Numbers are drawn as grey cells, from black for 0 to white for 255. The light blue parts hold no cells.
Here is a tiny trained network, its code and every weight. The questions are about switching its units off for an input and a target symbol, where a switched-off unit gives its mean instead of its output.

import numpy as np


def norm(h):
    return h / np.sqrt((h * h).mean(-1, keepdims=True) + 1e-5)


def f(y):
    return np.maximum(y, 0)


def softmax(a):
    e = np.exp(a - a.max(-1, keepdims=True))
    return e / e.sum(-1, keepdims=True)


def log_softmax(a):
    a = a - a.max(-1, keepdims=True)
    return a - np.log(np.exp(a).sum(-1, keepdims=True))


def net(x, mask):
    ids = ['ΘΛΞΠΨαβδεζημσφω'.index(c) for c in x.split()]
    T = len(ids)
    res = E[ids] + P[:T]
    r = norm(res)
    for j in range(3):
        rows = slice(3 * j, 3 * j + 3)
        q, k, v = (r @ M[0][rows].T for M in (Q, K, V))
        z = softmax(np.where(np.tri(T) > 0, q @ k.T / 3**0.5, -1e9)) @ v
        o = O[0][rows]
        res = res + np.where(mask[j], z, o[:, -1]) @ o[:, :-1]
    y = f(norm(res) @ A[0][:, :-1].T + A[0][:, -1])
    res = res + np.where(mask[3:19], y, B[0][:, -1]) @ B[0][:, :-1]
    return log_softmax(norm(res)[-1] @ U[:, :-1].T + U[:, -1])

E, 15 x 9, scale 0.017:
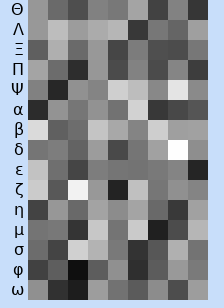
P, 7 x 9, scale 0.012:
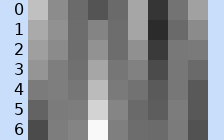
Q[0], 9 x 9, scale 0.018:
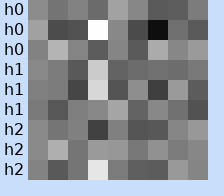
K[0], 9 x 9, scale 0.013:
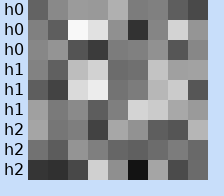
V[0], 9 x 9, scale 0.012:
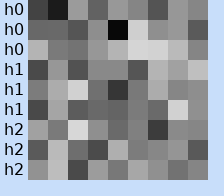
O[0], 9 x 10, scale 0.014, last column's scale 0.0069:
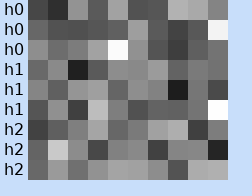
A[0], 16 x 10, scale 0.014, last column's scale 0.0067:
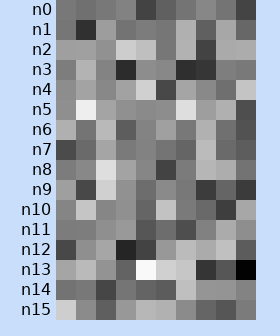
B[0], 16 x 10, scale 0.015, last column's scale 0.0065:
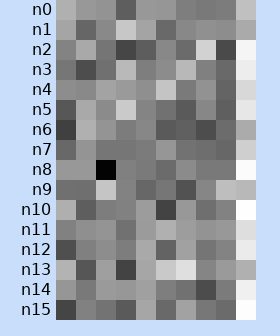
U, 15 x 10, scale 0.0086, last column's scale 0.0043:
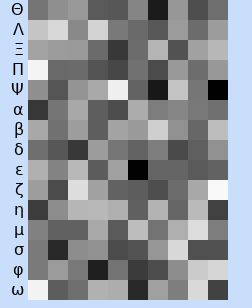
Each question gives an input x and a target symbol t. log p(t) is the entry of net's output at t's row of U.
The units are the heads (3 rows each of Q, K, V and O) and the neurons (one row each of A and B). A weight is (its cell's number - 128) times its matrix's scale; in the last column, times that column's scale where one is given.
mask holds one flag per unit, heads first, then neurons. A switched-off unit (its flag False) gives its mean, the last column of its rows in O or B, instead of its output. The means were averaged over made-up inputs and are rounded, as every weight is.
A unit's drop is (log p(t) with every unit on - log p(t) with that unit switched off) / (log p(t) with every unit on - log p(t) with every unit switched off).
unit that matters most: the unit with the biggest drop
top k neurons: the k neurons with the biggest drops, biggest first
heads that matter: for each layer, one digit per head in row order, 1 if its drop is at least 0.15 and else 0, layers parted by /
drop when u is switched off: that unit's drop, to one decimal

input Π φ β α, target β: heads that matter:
100
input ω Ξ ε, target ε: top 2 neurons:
(n6; n15)
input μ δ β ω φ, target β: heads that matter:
100
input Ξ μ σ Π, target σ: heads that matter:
101
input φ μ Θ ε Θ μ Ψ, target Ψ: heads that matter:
100
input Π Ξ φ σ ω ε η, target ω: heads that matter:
101
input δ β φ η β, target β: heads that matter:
100
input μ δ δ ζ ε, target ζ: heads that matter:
010
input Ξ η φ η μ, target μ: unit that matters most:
n3
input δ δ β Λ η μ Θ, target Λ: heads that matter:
100
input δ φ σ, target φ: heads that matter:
101
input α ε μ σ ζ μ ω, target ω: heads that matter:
100
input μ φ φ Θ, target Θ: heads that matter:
110
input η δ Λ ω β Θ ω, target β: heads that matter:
100
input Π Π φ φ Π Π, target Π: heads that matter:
110
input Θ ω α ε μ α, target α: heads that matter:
110
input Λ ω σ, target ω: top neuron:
(n8)
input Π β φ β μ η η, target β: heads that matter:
000
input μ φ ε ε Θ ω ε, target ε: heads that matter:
110
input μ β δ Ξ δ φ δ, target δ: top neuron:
(n3)
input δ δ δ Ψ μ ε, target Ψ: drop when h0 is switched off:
0.4
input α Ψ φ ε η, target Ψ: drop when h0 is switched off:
0.8
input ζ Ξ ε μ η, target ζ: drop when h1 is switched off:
1.1
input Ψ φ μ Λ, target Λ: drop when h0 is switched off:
0.2
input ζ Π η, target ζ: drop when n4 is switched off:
0.0
